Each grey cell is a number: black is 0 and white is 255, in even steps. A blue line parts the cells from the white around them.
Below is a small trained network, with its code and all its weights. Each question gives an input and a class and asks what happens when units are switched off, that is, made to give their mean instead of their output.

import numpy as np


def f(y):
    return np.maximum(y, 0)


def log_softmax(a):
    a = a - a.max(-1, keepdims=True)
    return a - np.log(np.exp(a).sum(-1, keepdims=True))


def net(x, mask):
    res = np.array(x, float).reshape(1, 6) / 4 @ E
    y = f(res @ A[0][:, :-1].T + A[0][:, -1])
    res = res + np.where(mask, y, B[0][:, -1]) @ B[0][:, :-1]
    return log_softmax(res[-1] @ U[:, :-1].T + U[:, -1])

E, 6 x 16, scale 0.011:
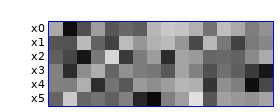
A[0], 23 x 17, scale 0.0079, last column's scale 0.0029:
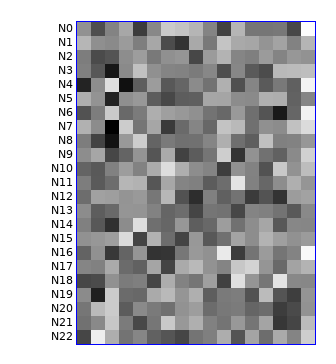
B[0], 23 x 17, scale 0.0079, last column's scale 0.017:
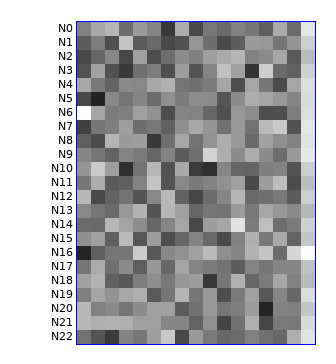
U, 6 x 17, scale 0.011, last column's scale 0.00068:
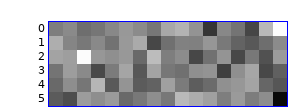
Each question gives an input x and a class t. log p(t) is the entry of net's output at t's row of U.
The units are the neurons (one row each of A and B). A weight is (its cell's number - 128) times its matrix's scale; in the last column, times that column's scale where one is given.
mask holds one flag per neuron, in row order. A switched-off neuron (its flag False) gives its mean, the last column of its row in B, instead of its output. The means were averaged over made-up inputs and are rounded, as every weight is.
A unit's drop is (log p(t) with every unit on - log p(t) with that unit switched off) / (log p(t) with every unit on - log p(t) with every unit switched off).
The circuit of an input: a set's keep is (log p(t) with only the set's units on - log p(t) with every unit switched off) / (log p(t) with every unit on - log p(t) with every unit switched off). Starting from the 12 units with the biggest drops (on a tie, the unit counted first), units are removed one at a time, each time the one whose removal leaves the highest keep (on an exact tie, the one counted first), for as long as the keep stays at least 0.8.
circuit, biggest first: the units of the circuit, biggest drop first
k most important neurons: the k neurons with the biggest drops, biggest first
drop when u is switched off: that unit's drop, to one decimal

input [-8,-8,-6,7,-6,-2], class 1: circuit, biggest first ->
(N12)
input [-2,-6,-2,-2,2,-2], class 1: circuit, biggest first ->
(N7, N0)
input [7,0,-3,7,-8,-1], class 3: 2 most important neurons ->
(N0, N10)
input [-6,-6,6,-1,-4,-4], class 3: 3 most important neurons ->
(N11, N3, N16)
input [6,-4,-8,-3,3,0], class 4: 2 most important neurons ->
(N1, N6)
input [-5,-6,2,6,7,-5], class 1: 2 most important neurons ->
(N12, N0)
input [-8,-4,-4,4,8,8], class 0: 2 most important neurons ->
(N16, N4)
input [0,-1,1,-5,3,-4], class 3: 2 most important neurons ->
(N19, N21)
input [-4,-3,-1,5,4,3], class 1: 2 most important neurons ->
(N12, N20)
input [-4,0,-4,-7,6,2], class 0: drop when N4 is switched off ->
0.1
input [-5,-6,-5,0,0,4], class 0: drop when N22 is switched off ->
0.4
